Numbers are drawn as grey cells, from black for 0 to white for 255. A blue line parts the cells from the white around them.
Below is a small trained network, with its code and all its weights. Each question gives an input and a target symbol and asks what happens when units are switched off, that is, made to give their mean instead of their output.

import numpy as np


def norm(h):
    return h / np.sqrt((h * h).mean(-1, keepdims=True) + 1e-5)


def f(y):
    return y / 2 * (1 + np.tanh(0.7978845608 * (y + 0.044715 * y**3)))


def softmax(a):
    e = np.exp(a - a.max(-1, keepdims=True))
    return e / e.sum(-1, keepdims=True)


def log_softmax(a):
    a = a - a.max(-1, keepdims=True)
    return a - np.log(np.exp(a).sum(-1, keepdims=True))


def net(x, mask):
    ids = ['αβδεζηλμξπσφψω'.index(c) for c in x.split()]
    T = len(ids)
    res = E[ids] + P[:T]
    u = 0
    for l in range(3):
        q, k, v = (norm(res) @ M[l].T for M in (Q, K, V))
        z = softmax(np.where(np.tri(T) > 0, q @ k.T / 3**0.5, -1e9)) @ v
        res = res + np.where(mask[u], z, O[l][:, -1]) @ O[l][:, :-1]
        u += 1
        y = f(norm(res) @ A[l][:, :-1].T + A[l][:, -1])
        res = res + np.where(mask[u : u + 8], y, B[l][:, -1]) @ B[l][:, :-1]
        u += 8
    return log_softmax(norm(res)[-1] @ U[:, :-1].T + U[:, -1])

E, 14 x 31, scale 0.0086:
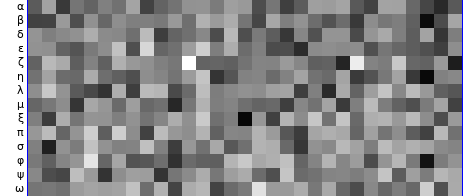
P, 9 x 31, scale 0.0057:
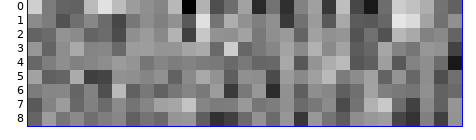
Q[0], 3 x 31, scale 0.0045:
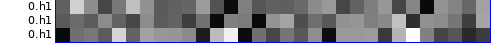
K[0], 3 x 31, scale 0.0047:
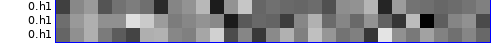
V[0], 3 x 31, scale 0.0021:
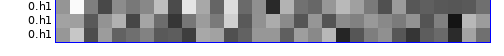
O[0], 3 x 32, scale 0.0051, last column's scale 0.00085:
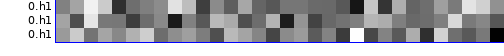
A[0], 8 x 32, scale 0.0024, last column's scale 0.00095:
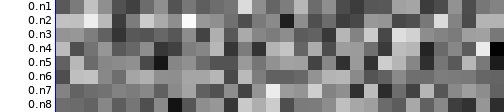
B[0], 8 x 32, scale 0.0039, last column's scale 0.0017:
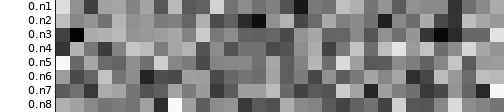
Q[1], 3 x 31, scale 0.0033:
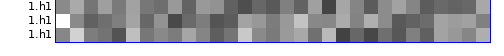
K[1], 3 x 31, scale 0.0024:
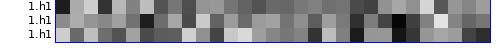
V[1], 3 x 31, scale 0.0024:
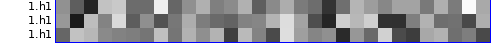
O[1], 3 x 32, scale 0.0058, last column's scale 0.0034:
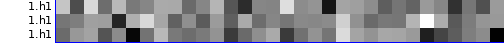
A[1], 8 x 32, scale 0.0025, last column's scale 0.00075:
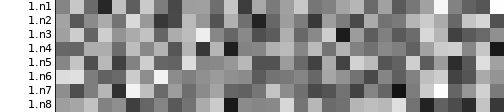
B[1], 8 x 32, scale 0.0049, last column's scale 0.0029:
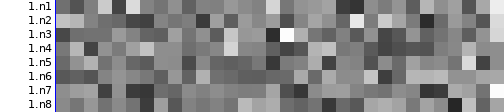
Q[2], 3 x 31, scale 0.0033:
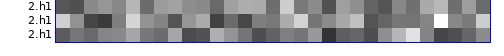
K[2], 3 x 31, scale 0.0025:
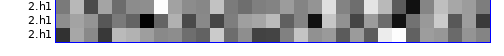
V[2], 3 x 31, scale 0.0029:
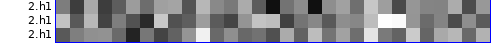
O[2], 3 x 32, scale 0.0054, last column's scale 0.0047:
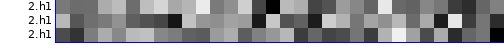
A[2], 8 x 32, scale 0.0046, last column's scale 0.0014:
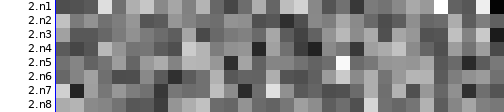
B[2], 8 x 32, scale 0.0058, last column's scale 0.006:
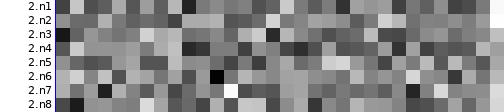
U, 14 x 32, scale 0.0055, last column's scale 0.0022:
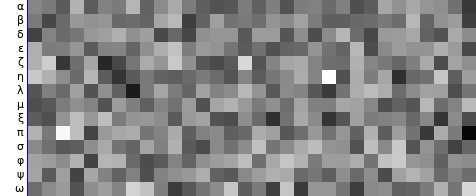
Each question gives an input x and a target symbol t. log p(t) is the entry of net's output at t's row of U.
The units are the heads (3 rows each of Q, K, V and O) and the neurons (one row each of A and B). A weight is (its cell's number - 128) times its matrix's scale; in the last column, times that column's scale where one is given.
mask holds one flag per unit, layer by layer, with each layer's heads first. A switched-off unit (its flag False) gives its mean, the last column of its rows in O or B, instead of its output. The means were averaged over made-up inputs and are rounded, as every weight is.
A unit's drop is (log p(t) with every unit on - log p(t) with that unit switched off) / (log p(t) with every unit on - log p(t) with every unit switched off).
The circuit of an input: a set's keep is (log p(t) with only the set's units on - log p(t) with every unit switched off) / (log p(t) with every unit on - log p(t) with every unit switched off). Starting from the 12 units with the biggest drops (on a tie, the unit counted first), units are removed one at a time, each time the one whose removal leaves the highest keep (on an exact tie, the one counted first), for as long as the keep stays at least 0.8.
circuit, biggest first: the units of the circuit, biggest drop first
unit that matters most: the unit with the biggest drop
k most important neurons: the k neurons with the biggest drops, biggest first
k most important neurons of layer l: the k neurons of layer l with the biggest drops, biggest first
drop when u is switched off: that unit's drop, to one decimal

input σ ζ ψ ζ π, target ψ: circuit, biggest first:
(1.h1 2.h1 2.n7)
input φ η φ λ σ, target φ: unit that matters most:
1.h1
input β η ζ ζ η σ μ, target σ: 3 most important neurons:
(2.n5 2.n2 2.n3)
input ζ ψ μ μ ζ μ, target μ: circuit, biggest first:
(2.n3 2.h1 2.n2)
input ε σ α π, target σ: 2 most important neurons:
(2.n5 0.n7)
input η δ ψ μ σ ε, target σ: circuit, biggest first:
(0.h1 2.n5)
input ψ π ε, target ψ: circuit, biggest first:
(0.h1 2.n7)
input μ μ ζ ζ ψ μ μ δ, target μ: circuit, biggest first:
(2.h1 2.n8)
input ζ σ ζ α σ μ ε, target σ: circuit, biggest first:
(1.h1 2.h1 2.n5)
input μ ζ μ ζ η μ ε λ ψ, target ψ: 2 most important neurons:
(0.n4 2.n7)
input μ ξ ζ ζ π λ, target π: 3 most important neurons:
(2.n6 2.n7 2.n1)
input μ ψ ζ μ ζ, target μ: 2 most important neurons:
(2.n8 0.n6)
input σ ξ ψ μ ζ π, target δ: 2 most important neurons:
(2.n1 1.n1)
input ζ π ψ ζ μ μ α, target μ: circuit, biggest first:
(2.n8 2.h1 2.n2)
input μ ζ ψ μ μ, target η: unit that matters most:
1.h1
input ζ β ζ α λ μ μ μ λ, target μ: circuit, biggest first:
(2.n8 2.h1)
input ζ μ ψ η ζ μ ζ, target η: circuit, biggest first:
(1.h1 2.n6 2.h1)
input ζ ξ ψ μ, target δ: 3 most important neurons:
(0.n2 1.n7 1.n2)
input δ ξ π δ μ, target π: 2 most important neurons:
(2.n6 2.n3)
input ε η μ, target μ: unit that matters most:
0.h1
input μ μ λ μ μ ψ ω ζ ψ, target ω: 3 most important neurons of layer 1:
(1.n6 1.n1 1.n8)
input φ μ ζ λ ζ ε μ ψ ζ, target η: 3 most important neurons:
(2.n6 2.n4 1.n8)
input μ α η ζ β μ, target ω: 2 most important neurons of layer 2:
(2.n1 2.n2)
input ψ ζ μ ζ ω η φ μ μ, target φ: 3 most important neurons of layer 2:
(2.n6 2.n2 2.n3)
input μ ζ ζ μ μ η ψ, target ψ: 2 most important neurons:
(2.n7 0.n4)
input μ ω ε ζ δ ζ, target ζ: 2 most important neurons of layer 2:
(2.n8 2.n3)
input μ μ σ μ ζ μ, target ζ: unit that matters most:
0.h1
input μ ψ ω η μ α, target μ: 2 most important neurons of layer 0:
(0.n3 0.n8)
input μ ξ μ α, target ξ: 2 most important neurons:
(2.n4 0.n3)
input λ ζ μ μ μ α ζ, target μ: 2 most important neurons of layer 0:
(0.n6 0.n3)
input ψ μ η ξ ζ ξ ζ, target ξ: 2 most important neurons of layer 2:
(2.n4 2.n1)
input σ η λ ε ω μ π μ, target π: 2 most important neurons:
(2.n6 0.n3)
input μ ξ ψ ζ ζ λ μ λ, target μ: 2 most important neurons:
(2.n8 1.n7)
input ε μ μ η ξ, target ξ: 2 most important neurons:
(2.n4 0.n3)
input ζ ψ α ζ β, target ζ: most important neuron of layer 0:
(0.n2)
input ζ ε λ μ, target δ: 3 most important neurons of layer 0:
(0.n2 0.n7 0.n3)
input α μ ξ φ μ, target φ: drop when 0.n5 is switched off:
0.0
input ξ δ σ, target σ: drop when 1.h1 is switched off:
0.2
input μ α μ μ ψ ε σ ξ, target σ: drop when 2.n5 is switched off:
0.2
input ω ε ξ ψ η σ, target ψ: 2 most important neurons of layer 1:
(1.n7 1.n2)
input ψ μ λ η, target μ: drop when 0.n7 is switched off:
0.1
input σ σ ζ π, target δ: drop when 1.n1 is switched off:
0.2
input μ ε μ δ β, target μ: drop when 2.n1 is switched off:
0.0
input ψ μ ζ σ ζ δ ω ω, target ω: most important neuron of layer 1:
(1.n8)
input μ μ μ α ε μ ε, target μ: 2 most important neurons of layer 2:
(2.n8 2.n2)
